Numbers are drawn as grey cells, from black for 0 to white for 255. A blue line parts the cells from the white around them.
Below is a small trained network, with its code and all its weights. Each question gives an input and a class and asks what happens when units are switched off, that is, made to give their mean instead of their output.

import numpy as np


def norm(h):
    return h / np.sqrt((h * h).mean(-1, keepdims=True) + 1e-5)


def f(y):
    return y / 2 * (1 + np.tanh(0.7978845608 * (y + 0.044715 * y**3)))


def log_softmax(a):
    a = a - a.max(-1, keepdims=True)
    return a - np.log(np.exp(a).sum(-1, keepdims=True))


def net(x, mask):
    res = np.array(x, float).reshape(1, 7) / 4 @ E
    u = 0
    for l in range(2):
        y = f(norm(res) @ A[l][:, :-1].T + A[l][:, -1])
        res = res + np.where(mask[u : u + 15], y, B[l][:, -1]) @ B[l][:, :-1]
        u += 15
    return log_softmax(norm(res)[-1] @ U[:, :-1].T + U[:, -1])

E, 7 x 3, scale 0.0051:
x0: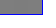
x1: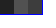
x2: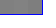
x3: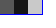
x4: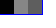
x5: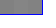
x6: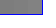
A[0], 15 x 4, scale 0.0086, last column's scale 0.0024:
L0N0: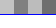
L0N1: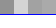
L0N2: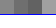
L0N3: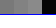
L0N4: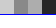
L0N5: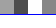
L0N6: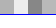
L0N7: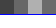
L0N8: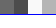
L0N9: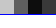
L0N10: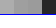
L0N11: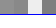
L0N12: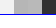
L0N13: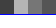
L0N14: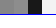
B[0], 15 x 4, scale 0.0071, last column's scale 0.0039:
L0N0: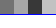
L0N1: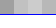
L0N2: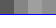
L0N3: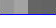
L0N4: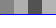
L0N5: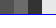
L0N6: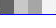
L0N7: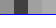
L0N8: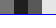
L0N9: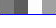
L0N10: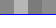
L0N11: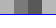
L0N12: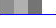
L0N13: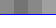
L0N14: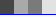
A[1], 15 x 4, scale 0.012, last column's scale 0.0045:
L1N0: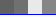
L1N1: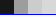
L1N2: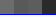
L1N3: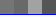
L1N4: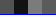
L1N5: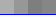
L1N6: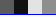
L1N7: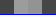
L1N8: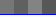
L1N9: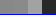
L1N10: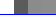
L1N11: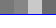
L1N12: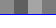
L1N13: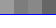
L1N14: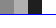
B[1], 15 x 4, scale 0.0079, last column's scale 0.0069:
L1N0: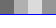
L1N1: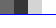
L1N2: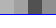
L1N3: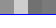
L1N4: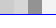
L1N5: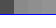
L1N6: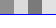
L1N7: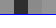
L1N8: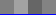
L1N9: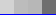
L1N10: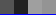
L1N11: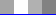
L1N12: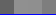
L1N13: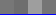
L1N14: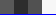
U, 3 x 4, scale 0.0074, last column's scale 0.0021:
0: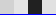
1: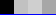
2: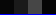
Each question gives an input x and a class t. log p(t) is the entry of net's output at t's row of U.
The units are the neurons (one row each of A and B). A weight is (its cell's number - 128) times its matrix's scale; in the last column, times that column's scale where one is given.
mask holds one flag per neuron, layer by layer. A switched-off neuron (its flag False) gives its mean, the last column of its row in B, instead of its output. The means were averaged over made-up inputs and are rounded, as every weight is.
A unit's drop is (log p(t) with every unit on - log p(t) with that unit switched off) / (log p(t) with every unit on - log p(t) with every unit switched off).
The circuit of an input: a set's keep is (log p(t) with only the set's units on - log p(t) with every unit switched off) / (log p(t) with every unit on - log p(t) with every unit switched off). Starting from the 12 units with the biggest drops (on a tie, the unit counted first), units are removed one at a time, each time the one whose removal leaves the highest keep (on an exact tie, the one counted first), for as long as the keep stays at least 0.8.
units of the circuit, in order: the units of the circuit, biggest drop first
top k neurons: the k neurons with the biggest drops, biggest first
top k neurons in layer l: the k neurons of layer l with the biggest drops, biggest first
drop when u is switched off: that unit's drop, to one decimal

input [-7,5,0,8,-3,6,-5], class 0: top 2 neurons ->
[L1N4; L1N6]
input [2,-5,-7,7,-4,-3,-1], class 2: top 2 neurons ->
[L1N10; L0N11]
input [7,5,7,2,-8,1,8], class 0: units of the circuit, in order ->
[L1N1]
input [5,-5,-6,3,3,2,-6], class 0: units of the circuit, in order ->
[L0N8; L1N4]
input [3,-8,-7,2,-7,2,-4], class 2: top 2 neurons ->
[L1N10; L1N4]
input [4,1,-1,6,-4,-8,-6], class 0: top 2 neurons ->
[L1N4; L1N1]
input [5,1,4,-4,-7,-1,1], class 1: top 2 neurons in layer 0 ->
[L0N9; L0N6]
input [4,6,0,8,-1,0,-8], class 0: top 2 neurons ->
[L1N4; L1N6]
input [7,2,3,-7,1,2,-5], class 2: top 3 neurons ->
[L1N4; L1N6; L1N1]
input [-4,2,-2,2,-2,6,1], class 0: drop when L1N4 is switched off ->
0.2
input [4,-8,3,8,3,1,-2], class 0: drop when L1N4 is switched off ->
0.3
